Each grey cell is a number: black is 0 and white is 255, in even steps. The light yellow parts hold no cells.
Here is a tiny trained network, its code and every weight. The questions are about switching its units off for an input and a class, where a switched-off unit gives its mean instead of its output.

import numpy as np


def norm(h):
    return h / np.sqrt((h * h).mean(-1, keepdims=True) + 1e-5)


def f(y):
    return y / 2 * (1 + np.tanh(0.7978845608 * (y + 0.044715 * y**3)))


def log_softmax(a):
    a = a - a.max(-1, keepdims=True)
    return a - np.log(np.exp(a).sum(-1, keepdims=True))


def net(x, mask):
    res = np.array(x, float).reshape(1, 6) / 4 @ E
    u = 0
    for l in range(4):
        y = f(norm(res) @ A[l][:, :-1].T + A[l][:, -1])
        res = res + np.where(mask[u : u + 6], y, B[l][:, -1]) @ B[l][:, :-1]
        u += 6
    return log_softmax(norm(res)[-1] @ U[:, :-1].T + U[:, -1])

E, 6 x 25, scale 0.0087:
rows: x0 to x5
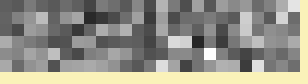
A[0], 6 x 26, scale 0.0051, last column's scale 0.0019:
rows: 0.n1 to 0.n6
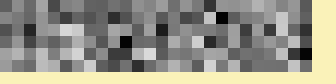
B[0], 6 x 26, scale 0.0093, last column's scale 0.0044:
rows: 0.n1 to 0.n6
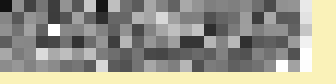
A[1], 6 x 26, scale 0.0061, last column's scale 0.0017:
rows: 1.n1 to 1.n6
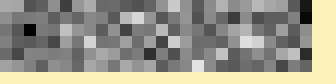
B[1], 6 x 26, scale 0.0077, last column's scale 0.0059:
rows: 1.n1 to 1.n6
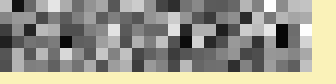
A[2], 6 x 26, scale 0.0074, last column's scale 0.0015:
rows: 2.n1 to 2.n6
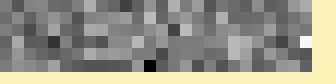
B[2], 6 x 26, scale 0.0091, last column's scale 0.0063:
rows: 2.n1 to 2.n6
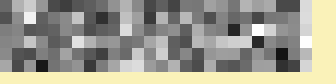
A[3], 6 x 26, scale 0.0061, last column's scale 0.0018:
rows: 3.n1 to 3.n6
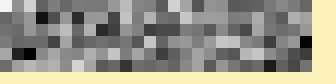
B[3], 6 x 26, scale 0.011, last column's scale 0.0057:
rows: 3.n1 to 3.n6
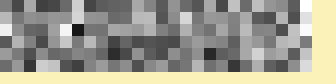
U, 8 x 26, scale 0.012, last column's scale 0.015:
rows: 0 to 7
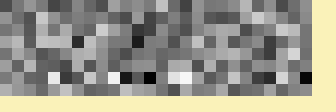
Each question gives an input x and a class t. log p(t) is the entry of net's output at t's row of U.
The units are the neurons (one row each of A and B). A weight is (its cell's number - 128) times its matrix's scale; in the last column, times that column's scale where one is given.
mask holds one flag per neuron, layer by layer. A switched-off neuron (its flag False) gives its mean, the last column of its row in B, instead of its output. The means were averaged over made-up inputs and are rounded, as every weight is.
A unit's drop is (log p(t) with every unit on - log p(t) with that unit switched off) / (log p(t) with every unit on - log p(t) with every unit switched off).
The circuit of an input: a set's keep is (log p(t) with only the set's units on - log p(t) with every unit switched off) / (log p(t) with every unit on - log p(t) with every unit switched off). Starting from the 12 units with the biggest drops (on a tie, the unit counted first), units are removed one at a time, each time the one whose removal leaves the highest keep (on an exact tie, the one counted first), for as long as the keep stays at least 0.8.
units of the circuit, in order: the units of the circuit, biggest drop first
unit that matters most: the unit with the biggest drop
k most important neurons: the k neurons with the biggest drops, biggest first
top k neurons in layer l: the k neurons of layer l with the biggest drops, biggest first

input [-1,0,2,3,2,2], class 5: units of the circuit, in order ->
0.n6
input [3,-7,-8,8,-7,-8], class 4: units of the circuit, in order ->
0.n4, 1.n3, 3.n4
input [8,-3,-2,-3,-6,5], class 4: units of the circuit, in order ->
0.n4, 3.n4, 1.n4
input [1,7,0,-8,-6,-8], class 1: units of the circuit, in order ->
0.n4, 3.n5, 1.n3
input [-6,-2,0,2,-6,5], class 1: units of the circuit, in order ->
1.n1, 3.n5
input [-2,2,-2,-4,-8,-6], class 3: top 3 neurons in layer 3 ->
3.n1, 3.n6, 3.n3
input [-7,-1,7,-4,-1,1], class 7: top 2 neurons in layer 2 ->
2.n3, 2.n2
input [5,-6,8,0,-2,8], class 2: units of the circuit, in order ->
1.n5, 0.n2
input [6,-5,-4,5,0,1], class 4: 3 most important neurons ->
3.n4, 0.n4, 2.n6
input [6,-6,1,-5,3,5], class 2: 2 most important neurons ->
1.n5, 0.n3
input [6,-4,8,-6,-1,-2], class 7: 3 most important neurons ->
0.n2, 1.n3, 1.n4
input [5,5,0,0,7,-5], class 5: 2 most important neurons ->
2.n6, 0.n1
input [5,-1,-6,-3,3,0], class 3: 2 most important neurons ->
2.n6, 3.n6
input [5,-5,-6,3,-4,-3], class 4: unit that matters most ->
0.n4
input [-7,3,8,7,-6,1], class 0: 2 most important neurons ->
1.n4, 2.n4
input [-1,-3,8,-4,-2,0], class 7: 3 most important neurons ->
0.n1, 1.n3, 0.n2
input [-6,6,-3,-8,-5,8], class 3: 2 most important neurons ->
0.n5, 3.n6
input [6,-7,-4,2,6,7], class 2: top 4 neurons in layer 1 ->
1.n5, 1.n6, 1.n2, 1.n1
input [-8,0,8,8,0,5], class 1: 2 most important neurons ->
1.n1, 1.n4
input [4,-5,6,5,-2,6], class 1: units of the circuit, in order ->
1.n1
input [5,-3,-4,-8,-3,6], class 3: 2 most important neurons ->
1.n4, 0.n2
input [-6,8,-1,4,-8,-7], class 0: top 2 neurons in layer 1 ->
1.n4, 1.n1
